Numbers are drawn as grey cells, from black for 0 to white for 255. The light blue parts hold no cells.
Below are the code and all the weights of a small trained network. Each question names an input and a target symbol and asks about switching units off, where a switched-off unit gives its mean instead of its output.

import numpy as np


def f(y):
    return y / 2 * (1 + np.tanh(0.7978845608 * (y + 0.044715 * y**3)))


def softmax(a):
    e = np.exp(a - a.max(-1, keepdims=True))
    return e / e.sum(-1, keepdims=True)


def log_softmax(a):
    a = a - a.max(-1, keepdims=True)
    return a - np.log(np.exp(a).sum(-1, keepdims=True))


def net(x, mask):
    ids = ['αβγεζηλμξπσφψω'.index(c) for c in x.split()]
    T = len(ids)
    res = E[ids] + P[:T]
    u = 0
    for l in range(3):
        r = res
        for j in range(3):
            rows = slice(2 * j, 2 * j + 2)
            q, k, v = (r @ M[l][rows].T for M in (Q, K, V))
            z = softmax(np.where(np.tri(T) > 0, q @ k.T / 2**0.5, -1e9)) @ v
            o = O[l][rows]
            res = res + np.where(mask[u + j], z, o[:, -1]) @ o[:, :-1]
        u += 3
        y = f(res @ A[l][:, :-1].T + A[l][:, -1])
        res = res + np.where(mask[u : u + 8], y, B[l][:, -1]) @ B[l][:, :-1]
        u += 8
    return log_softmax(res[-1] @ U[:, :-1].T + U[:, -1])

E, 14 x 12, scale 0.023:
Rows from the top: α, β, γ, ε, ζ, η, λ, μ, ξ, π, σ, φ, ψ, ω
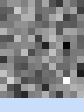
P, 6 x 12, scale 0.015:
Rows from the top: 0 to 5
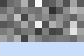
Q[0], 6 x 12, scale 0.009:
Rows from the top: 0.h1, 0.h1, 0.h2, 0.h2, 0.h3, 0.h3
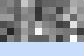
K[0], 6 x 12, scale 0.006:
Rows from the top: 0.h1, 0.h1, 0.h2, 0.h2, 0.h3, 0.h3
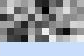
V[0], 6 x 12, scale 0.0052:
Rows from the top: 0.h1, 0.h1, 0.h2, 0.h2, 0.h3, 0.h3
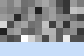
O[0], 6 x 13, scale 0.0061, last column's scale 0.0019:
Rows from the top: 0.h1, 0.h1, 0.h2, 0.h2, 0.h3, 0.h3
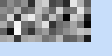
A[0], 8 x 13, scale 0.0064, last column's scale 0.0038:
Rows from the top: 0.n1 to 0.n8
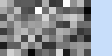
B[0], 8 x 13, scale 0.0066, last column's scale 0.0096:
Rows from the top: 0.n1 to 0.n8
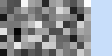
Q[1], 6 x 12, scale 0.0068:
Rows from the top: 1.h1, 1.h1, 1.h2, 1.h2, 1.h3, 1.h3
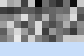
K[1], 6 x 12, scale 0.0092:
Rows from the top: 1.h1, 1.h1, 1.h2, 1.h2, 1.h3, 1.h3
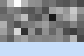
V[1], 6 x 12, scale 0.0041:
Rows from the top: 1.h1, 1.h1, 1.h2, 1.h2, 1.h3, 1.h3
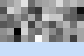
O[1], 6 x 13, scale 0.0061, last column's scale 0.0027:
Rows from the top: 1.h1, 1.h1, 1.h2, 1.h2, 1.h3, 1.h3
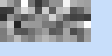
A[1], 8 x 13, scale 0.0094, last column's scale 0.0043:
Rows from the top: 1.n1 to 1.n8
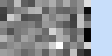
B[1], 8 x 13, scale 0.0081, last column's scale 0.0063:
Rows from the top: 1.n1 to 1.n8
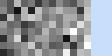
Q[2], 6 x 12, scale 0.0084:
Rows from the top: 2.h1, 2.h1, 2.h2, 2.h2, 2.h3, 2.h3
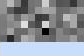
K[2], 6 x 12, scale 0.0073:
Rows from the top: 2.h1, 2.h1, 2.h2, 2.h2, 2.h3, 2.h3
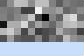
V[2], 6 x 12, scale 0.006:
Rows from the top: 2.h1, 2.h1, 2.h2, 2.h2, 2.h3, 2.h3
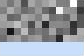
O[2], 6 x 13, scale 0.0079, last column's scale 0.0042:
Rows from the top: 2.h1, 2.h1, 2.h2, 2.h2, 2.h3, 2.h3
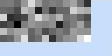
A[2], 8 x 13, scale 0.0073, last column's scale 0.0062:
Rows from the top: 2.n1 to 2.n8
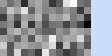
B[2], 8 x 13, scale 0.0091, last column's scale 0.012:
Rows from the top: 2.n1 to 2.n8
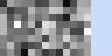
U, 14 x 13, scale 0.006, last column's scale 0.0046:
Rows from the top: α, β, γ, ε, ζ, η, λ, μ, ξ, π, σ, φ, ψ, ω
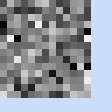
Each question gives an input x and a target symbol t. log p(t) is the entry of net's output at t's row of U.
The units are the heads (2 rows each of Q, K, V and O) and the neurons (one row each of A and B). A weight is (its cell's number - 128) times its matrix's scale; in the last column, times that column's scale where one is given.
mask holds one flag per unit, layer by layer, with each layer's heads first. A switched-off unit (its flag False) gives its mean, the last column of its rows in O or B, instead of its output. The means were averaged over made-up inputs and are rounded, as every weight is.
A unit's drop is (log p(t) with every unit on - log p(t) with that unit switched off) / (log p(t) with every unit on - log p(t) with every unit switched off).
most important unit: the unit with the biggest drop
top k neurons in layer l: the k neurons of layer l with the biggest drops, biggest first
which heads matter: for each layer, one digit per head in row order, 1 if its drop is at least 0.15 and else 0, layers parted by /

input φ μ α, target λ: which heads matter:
000 / 100 / 010
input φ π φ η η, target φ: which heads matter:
000 / 000 / 010
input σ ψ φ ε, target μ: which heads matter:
001 / 100 / 000
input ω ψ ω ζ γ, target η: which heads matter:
001 / 000 / 000
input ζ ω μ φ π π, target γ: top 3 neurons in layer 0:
[0.n1, 0.n2, 0.n5]
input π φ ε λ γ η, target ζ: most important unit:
0.n6
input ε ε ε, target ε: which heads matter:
000 / 000 / 100
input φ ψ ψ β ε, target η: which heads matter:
101 / 000 / 000
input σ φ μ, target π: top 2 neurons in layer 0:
[0.n8, 0.n4]
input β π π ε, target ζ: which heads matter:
010 / 000 / 000
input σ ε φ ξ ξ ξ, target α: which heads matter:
000 / 000 / 000
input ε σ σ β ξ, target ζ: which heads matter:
000 / 000 / 010
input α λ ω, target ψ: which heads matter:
000 / 000 / 100
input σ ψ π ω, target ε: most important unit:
1.h1
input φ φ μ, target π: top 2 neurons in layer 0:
[0.n8, 0.n3]
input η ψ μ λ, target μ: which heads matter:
001 / 100 / 000
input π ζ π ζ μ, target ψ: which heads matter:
100 / 000 / 000
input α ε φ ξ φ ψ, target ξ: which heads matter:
100 / 000 / 000
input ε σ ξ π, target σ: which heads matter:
010 / 000 / 000
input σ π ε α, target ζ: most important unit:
0.h2
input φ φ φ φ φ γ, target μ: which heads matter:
100 / 000 / 000
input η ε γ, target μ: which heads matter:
000 / 000 / 000
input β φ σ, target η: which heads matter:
000 / 000 / 001
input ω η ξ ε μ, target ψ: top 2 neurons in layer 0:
[0.n8, 0.n7]
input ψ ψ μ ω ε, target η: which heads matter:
001 / 000 / 000
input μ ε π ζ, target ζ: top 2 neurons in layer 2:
[2.n7, 2.n6]
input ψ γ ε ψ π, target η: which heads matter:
001 / 001 / 001
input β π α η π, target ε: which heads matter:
000 / 000 / 000
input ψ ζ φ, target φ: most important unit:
0.h3
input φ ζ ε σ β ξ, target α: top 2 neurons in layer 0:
[0.n1, 0.n5]
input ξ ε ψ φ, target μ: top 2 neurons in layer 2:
[2.n3, 2.n6]
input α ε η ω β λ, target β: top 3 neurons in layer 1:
[1.n2, 1.n4, 1.n6]
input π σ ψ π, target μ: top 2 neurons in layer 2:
[2.n3, 2.n6]
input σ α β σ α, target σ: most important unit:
0.n1
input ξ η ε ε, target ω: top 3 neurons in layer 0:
[0.n7, 0.n1, 0.n3]
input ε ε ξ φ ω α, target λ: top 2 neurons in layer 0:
[0.n6, 0.n5]
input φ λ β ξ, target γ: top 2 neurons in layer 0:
[0.n7, 0.n1]
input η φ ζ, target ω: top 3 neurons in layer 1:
[1.n3, 1.n2, 1.n1]
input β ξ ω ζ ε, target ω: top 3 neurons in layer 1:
[1.n3, 1.n2, 1.n8]
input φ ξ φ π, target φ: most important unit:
0.n2
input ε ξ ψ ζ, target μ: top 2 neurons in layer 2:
[2.n6, 2.n3]
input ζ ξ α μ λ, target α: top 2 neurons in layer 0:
[0.n8, 0.n1]
